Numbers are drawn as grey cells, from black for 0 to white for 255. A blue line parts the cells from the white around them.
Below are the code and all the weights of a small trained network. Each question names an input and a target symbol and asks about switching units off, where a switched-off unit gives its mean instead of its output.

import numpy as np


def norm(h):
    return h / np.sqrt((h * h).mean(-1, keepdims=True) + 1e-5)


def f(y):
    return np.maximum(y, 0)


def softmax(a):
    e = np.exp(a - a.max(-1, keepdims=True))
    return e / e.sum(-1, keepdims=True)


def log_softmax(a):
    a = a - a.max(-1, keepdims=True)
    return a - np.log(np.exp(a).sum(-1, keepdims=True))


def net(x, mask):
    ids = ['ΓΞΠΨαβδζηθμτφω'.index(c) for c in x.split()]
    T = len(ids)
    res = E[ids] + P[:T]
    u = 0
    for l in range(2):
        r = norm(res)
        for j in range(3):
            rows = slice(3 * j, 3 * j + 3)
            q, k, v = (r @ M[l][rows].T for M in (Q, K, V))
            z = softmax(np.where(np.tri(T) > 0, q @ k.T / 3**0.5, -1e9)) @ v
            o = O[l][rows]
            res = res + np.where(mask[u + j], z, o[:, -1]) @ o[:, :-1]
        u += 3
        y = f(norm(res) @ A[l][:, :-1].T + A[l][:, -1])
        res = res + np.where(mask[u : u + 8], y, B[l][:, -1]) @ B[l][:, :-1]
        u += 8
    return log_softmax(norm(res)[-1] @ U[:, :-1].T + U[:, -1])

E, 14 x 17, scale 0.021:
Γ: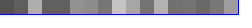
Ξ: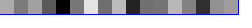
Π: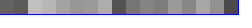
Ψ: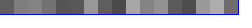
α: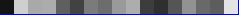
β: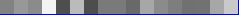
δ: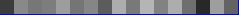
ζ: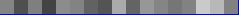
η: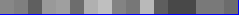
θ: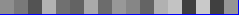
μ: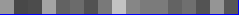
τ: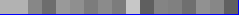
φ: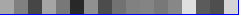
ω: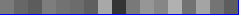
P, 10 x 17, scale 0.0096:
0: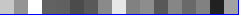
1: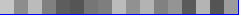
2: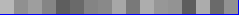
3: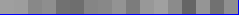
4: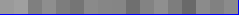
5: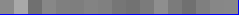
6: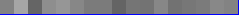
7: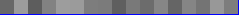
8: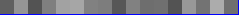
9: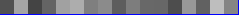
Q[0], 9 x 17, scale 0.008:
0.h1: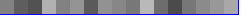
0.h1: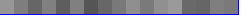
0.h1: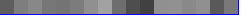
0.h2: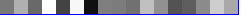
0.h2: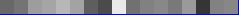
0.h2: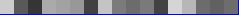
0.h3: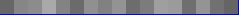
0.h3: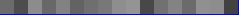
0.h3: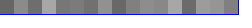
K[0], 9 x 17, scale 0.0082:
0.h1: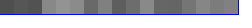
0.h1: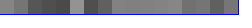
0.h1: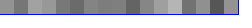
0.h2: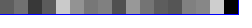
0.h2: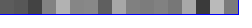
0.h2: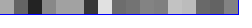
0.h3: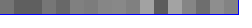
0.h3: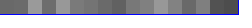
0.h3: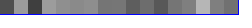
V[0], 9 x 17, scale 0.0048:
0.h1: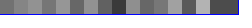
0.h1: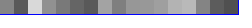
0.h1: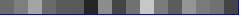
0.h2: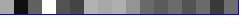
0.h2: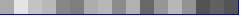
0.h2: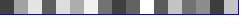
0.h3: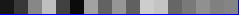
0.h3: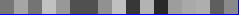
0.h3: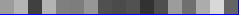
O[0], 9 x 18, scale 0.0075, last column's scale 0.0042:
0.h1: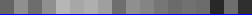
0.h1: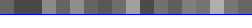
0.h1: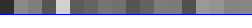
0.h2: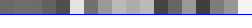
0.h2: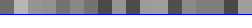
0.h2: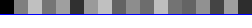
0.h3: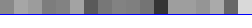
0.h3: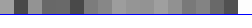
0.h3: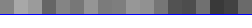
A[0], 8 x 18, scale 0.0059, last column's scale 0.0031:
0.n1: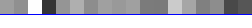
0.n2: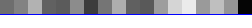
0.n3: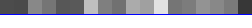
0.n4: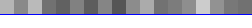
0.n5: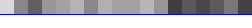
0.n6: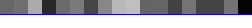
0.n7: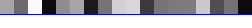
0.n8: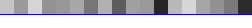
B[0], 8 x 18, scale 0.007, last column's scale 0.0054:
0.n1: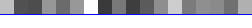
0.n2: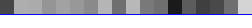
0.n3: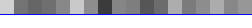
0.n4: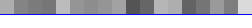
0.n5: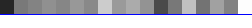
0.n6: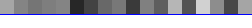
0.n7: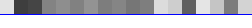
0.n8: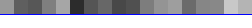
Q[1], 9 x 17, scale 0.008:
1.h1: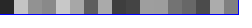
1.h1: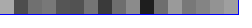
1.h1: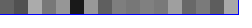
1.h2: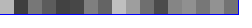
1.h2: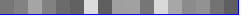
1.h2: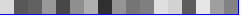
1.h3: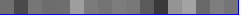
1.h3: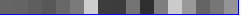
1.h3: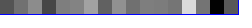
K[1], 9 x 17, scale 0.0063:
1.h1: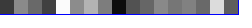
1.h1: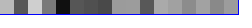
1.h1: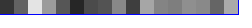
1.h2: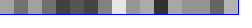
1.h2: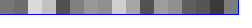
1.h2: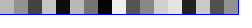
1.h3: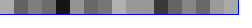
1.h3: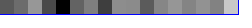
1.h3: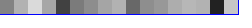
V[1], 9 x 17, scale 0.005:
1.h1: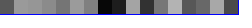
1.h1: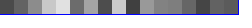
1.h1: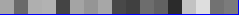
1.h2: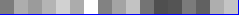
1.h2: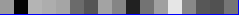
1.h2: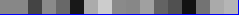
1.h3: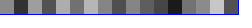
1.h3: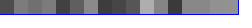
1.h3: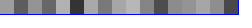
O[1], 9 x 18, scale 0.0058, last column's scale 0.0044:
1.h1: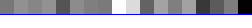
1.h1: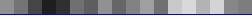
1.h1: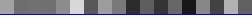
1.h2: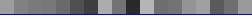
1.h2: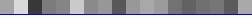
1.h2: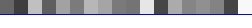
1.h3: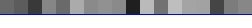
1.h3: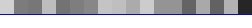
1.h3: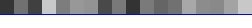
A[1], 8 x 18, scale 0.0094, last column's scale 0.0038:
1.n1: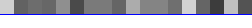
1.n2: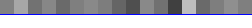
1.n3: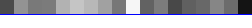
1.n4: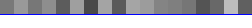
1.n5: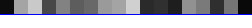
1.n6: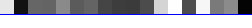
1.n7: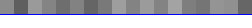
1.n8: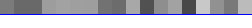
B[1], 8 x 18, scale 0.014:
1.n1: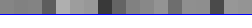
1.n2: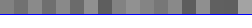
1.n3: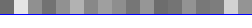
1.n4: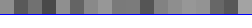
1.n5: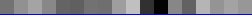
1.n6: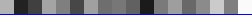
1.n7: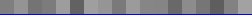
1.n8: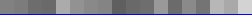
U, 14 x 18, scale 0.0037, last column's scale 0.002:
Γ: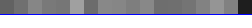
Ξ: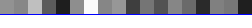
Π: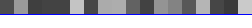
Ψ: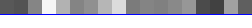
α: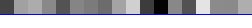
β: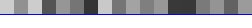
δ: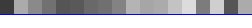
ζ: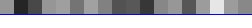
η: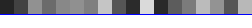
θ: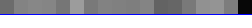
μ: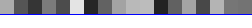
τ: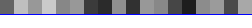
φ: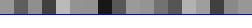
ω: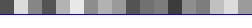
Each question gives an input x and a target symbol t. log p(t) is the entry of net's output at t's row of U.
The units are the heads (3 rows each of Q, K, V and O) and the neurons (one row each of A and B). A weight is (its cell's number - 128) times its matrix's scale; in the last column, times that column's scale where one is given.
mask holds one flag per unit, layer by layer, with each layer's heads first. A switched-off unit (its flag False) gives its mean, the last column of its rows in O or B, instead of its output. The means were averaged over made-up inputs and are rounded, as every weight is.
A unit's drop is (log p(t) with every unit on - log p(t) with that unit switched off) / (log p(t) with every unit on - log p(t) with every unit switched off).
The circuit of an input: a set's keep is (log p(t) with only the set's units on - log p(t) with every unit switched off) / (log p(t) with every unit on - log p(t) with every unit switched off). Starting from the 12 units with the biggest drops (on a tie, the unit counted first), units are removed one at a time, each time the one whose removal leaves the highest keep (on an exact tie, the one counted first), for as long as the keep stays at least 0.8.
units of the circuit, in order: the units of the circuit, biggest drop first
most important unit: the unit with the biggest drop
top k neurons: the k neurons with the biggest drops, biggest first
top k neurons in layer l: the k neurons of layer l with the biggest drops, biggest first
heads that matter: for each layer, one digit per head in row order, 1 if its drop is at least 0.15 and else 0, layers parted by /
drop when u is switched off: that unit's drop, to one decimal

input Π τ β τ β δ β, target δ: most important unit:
0.h2
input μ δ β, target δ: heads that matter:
000 / 100
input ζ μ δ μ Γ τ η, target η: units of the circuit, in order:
(1.n6 1.h2)
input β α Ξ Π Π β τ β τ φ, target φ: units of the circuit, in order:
(1.n1 1.n6)
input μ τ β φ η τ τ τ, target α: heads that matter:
001 / 010
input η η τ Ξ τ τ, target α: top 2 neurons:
(0.n5 1.n5)
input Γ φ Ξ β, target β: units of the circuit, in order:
(1.n6 1.h3 1.n4)
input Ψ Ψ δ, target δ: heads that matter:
010 / 100
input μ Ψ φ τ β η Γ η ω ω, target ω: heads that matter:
101 / 110
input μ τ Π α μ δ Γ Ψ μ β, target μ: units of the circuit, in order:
(0.h2 1.n6)
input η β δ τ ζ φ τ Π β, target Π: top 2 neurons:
(1.n6 1.n4)
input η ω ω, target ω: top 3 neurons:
(1.n3 0.n7 0.n1)
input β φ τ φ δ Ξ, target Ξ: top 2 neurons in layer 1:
(1.n6 1.n8)
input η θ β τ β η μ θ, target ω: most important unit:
0.h1
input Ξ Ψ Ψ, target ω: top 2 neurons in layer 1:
(1.n6 1.n3)
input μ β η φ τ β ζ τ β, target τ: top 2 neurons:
(1.n6 0.n7)
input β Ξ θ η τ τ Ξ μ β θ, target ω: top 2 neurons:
(1.n3 0.n2)
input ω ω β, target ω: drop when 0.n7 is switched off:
0.0
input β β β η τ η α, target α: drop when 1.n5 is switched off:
0.4
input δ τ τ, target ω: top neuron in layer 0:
(0.n5)
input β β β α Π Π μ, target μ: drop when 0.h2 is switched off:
0.4
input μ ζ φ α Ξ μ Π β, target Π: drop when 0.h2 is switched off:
0.1
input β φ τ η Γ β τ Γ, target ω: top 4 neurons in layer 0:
(0.n2 0.n7 0.n3 0.n5)
